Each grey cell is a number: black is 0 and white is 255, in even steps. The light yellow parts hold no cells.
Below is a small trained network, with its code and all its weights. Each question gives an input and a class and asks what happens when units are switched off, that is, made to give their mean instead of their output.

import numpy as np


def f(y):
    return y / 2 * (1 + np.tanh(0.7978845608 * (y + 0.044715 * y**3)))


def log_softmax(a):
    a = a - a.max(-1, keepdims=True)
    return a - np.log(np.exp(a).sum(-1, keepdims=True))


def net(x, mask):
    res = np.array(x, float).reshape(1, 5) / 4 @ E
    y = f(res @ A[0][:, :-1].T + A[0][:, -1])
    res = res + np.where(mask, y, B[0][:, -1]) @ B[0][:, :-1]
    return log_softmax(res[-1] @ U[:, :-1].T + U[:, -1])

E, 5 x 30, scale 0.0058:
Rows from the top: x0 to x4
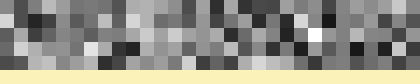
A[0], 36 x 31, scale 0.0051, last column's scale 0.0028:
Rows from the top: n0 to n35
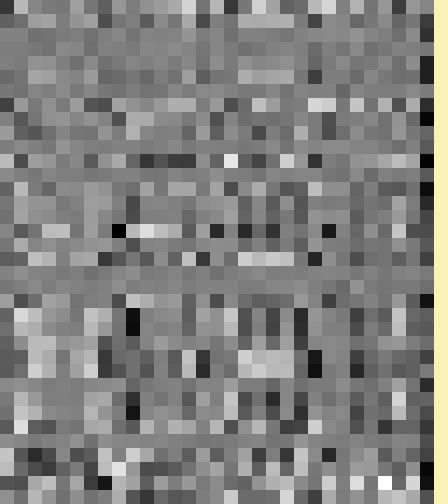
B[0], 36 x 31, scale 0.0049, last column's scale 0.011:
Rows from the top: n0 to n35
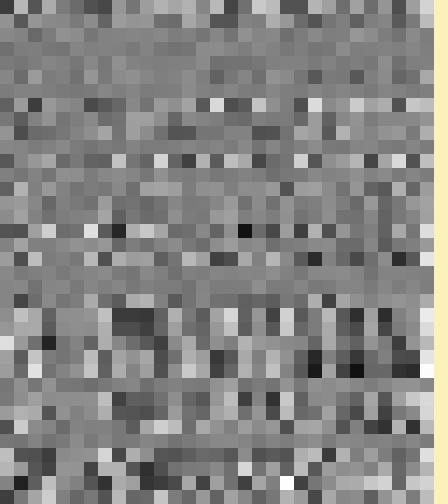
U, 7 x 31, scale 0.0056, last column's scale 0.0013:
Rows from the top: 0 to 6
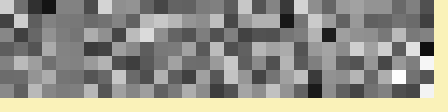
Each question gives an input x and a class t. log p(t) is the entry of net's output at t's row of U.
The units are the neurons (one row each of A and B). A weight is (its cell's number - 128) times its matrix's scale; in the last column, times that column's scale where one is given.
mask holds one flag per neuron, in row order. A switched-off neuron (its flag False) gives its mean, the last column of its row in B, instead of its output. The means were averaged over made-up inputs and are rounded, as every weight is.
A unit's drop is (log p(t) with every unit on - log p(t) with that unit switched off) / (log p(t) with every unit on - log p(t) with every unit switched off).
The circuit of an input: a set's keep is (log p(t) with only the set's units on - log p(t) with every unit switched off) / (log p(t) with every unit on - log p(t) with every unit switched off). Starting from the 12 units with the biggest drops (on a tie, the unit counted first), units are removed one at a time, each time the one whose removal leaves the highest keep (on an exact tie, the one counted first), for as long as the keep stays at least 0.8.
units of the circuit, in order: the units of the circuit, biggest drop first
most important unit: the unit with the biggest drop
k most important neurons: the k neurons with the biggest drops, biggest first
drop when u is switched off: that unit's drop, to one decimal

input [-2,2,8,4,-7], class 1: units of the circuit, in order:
[n30 n13]
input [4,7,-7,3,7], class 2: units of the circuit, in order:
[n16]
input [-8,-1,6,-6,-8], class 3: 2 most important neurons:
[n7 n0]
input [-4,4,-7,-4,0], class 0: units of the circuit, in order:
[n33 n16 n26]
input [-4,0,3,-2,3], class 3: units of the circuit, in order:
[n7 n0]
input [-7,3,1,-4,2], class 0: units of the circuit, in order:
[n33 n26]
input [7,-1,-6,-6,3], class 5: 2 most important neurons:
[n11 n35]
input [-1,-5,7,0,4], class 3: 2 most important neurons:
[n34 n7]
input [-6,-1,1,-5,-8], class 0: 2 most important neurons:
[n33 n16]
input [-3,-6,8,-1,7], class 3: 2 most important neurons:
[n7 n34]
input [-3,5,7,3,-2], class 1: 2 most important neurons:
[n30 n13]
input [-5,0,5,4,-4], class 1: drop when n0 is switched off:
0.1
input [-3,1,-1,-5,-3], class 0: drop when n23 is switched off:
0.0
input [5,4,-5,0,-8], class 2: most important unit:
n32
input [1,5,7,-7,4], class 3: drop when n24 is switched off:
0.1
